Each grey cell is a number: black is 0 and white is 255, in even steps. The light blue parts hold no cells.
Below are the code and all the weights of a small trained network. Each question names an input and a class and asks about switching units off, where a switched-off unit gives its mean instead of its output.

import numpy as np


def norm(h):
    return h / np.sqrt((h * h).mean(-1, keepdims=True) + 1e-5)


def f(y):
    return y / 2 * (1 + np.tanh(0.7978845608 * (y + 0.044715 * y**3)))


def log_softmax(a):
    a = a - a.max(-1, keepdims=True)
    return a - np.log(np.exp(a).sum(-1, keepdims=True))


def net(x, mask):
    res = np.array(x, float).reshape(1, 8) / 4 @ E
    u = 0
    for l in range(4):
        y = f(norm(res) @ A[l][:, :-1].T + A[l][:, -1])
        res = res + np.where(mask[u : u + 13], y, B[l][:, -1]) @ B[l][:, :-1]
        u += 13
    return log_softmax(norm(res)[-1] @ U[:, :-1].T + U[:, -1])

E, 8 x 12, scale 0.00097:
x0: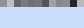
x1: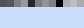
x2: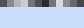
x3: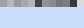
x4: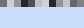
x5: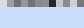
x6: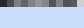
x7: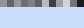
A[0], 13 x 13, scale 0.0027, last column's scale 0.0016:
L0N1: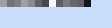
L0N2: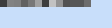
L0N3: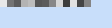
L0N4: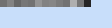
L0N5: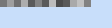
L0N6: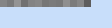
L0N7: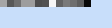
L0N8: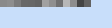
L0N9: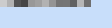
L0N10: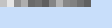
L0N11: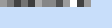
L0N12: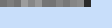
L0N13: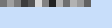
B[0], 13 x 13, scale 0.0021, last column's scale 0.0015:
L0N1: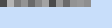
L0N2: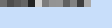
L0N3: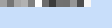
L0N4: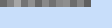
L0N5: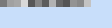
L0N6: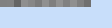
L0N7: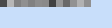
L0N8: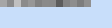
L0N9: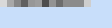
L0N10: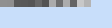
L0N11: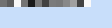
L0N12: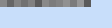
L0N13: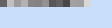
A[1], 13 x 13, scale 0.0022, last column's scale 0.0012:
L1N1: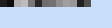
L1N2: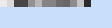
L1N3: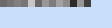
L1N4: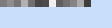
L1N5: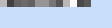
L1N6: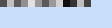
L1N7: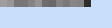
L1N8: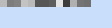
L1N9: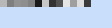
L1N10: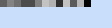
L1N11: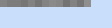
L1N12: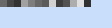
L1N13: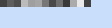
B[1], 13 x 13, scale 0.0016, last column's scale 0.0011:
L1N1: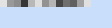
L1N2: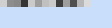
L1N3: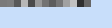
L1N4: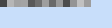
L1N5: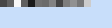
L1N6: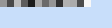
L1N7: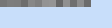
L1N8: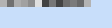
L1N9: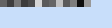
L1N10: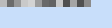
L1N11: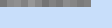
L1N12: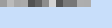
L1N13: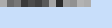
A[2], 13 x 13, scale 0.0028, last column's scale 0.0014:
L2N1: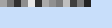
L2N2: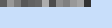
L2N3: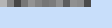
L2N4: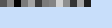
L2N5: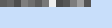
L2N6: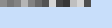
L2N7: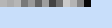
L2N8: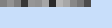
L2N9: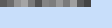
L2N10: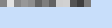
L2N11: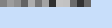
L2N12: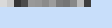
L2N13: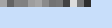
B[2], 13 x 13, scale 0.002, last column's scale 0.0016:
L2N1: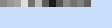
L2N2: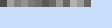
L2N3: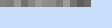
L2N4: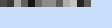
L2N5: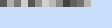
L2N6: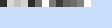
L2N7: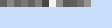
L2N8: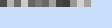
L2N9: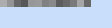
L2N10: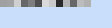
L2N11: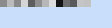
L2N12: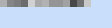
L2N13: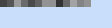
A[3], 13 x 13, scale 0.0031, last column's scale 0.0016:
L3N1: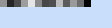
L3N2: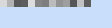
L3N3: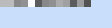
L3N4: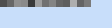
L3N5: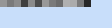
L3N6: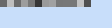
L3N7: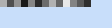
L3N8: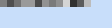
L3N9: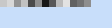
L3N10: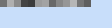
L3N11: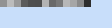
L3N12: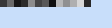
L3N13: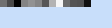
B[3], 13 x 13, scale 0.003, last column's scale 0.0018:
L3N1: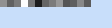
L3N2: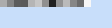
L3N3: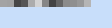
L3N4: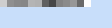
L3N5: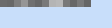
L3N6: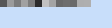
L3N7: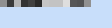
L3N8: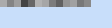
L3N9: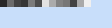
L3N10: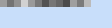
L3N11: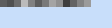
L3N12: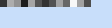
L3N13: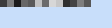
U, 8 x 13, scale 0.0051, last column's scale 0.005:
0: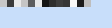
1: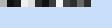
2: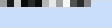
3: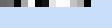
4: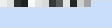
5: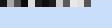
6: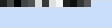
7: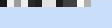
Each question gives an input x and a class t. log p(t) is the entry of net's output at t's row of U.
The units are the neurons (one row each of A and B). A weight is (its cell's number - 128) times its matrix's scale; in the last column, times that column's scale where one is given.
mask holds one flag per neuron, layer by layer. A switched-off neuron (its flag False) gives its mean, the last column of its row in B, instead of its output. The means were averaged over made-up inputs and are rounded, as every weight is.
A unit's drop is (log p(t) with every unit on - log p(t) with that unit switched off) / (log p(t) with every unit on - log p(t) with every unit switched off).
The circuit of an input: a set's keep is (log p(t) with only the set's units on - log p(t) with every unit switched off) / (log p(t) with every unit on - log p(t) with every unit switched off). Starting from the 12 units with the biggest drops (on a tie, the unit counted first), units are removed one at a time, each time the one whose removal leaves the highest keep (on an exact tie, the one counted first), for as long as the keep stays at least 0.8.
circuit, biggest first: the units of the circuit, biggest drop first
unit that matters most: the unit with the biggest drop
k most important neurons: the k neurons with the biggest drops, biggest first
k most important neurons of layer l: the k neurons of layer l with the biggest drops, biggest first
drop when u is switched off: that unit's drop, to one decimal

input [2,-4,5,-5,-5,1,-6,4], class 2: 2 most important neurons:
[L3N9 L2N10]
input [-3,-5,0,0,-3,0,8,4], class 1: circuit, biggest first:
[L3N1 L2N6]
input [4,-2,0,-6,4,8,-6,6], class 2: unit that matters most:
L2N6
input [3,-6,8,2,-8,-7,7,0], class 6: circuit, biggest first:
[L0N2 L3N13]
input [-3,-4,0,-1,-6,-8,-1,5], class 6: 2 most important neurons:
[L3N13 L0N2]
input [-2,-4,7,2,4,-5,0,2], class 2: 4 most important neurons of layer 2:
[L2N4 L2N6 L2N5 L2N10]
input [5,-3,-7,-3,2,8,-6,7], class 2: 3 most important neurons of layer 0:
[L0N11 L0N7 L0N1]
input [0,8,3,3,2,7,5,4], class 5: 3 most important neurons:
[L3N12 L2N6 L0N3]
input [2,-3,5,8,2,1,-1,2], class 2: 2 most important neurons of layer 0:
[L0N10 L0N13]
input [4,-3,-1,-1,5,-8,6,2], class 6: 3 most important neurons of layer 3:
[L3N13 L3N2 L3N3]
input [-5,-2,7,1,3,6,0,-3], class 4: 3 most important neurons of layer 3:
[L3N9 L3N6 L3N11]
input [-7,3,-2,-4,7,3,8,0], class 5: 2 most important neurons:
[L3N12 L0N3]
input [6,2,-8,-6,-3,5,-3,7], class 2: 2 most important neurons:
[L3N7 L2N6]
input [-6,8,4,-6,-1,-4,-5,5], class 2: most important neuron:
[L3N7]
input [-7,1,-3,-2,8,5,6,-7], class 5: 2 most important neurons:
[L3N12 L0N3]
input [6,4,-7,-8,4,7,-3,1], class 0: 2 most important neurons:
[L0N13 L3N10]
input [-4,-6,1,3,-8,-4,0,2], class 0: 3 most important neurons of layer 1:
[L1N6 L1N8 L1N13]
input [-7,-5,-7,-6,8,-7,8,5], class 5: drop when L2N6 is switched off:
0.2
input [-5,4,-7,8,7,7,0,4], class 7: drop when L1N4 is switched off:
-0.1
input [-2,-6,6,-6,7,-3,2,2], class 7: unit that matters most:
L2N11
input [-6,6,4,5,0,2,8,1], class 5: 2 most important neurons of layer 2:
[L2N11 L2N10]
